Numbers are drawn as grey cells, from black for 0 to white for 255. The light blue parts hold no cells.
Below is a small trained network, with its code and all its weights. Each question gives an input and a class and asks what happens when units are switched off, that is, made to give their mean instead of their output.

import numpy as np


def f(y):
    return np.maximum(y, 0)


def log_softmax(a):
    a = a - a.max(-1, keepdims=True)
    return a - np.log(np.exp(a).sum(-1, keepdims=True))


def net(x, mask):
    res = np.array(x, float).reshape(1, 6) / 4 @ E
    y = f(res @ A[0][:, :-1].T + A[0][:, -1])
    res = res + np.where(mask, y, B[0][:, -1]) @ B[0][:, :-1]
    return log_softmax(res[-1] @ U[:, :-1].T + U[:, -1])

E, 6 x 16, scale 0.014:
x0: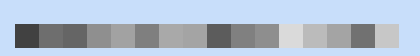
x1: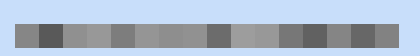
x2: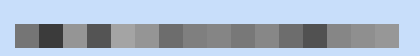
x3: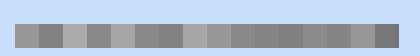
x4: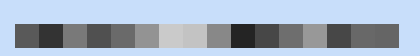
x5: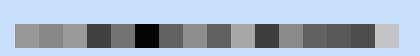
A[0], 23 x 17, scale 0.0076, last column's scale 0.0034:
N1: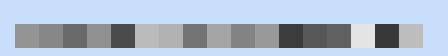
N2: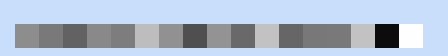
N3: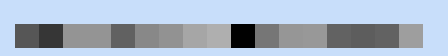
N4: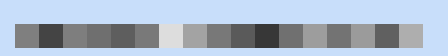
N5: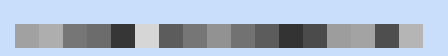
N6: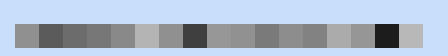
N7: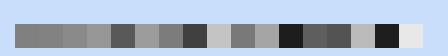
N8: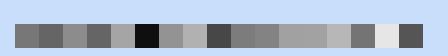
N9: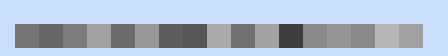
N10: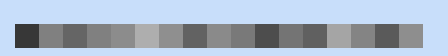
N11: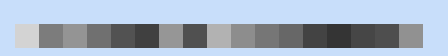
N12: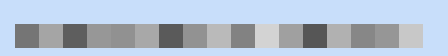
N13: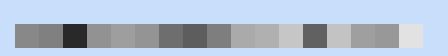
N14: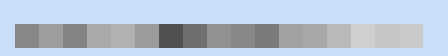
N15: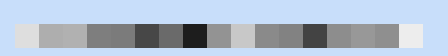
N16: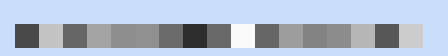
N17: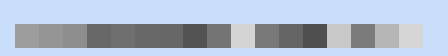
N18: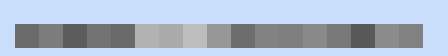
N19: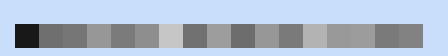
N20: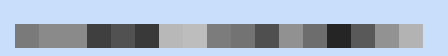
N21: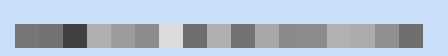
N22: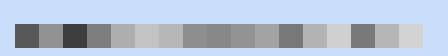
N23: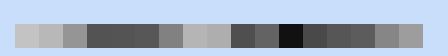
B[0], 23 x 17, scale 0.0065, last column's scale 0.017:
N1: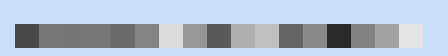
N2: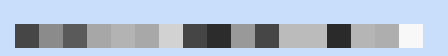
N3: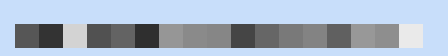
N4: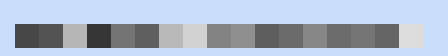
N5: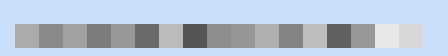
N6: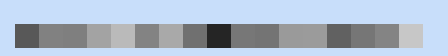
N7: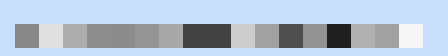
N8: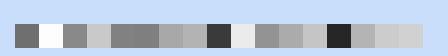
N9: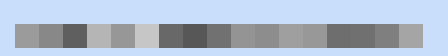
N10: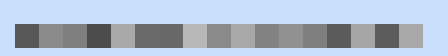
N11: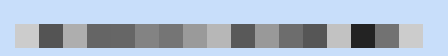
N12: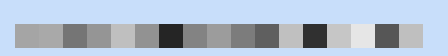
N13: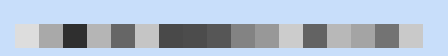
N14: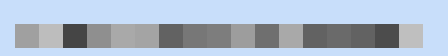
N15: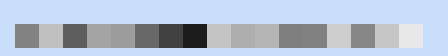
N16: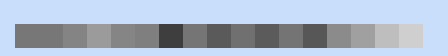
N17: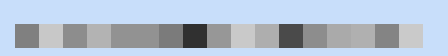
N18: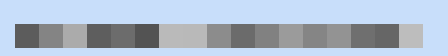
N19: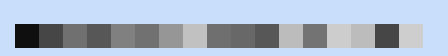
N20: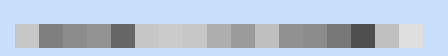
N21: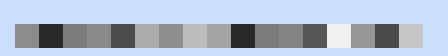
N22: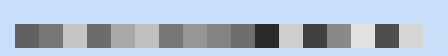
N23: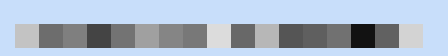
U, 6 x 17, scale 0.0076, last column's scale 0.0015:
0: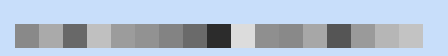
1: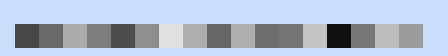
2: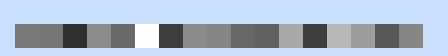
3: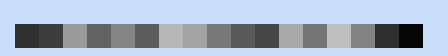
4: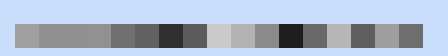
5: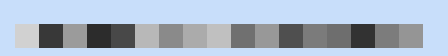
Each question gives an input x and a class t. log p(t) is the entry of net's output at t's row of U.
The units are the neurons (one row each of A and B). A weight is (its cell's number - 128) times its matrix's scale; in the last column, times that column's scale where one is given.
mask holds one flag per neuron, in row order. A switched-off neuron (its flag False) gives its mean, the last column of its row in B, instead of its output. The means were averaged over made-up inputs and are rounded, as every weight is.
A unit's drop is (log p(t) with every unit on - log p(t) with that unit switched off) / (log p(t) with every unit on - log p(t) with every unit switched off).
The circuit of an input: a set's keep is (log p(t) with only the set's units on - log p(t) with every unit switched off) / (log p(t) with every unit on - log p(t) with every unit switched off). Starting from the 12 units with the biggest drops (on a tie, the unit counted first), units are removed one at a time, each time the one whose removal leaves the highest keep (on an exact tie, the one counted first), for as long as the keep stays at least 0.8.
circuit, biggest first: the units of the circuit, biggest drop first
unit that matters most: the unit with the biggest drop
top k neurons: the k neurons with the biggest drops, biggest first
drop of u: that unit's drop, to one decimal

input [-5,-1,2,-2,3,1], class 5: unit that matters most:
N23
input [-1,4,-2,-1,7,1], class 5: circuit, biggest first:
(N2 N8)
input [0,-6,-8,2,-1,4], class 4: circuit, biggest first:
(N2 N7 N1)
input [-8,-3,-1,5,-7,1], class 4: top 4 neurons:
(N15 N11 N23 N8)
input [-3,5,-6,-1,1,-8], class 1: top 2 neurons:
(N1 N15)
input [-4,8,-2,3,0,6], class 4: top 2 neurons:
(N15 N17)
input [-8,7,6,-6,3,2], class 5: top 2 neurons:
(N11 N23)
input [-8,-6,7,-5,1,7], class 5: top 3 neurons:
(N23 N11 N20)
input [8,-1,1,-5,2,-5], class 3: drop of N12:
0.0
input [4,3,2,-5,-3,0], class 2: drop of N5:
0.1
